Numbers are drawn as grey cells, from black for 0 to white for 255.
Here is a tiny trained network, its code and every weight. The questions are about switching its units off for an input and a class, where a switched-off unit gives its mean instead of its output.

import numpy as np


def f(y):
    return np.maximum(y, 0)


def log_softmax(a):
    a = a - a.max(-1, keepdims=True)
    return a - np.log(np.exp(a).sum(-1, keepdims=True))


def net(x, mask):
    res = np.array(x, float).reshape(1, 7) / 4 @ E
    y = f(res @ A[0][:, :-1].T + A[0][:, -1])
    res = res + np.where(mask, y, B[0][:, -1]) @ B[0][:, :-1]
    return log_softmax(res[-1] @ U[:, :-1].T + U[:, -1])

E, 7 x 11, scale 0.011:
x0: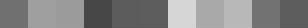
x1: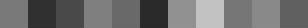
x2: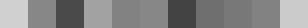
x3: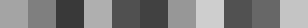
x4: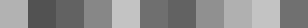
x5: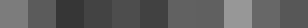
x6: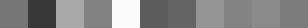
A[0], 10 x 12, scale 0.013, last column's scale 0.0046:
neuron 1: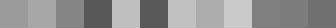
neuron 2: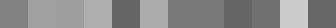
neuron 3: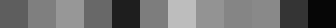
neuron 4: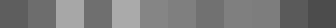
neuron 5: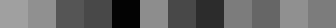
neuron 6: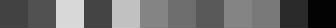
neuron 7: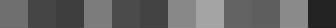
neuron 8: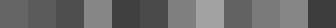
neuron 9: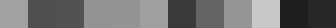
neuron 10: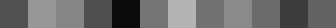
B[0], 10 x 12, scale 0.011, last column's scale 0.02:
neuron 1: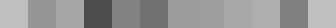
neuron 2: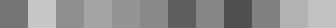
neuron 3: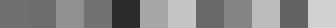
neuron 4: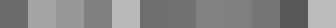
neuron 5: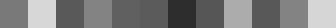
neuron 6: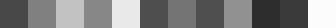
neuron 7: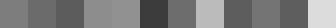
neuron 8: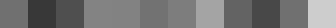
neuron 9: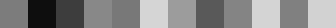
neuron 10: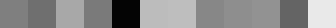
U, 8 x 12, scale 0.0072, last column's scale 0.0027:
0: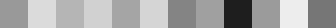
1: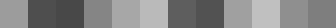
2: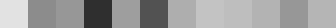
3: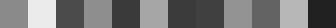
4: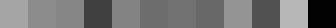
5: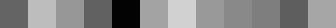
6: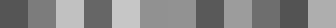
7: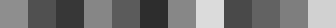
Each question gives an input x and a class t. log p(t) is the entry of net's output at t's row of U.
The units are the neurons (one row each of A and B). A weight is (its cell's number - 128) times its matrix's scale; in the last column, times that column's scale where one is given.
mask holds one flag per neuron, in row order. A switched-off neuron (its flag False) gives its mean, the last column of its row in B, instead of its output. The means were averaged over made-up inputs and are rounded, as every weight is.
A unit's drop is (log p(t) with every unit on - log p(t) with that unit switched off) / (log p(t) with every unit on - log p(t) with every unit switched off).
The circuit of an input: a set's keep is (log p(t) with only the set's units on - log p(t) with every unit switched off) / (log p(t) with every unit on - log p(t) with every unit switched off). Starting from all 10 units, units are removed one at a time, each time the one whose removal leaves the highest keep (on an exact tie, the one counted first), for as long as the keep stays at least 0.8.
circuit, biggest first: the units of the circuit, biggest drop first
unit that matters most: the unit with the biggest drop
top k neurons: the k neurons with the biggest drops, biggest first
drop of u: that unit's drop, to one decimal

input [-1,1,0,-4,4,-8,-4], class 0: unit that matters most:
neuron 6
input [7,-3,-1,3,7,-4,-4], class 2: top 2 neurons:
(neuron 1; neuron 10)
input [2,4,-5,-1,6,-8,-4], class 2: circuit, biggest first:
(neuron 10; neuron 1)
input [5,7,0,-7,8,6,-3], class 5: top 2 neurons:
(neuron 10; neuron 3)
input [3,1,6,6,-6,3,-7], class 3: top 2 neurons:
(neuron 5; neuron 2)
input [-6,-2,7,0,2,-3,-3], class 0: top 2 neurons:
(neuron 2; neuron 10)
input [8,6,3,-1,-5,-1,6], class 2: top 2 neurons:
(neuron 1; neuron 5)
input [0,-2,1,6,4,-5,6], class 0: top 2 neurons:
(neuron 6; neuron 7)
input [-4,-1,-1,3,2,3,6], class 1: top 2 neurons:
(neuron 6; neuron 9)
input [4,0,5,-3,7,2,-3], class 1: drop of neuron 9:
0.4
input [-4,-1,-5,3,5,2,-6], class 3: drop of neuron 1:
0.2
